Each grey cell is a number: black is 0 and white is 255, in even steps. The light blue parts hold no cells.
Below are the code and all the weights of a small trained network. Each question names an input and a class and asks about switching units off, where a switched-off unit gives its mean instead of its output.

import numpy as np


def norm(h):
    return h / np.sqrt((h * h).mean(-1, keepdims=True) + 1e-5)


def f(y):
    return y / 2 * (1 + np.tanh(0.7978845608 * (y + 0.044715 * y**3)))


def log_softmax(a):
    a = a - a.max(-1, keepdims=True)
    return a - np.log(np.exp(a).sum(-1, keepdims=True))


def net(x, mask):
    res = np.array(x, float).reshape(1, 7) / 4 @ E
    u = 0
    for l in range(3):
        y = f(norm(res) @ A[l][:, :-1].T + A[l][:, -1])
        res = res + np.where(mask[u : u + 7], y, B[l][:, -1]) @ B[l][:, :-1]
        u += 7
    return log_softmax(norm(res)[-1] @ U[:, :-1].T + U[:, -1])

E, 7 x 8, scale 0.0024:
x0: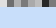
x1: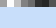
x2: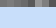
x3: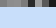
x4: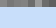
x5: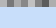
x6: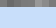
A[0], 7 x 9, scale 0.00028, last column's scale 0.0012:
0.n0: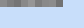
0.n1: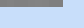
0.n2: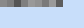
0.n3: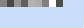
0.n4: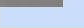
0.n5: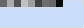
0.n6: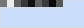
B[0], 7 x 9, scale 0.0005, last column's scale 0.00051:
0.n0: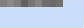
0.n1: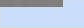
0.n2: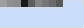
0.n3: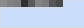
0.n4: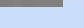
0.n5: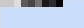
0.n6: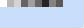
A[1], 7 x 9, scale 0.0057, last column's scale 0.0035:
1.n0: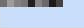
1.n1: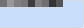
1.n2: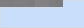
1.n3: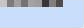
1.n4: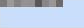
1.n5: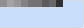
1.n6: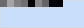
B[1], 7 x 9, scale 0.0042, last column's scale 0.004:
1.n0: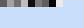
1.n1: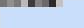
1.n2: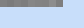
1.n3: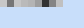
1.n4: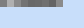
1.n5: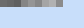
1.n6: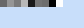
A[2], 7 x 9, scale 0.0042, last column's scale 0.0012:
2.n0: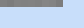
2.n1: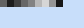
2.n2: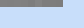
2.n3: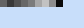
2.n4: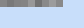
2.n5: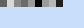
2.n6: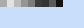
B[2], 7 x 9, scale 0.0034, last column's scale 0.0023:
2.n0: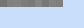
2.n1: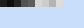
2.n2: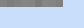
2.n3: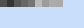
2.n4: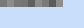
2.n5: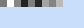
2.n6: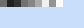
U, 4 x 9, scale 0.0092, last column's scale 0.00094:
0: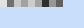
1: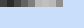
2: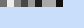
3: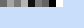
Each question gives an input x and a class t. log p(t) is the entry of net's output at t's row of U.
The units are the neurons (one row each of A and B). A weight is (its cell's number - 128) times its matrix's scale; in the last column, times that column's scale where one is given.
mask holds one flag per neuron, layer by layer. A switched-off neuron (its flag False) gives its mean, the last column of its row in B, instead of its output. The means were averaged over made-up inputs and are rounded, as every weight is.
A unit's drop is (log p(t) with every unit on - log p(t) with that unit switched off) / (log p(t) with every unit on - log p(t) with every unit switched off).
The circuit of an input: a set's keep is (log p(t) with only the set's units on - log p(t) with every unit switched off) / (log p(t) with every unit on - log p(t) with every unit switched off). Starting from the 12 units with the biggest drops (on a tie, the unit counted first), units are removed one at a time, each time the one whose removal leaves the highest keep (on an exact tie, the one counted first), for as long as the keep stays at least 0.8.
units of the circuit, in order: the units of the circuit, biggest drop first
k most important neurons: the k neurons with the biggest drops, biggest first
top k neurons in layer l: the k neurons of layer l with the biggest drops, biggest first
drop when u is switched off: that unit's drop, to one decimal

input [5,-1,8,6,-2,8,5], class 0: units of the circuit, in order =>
(1.n3 1.n6)
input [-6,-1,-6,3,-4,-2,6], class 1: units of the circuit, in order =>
(1.n6 1.n0)
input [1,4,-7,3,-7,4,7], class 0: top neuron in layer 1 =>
(1.n3)
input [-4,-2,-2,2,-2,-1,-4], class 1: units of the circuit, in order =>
(1.n6 1.n0)
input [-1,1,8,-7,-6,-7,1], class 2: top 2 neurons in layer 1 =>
(1.n5 1.n4)
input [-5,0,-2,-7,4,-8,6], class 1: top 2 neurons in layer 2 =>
(2.n1 2.n3)
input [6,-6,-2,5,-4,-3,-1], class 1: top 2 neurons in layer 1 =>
(1.n6 1.n0)
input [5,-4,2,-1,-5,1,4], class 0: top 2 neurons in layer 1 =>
(1.n3 1.n5)
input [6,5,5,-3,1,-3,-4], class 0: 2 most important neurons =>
(1.n3 1.n6)
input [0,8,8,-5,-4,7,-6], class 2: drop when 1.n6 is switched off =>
-0.1
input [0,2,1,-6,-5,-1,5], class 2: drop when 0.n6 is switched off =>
0.0
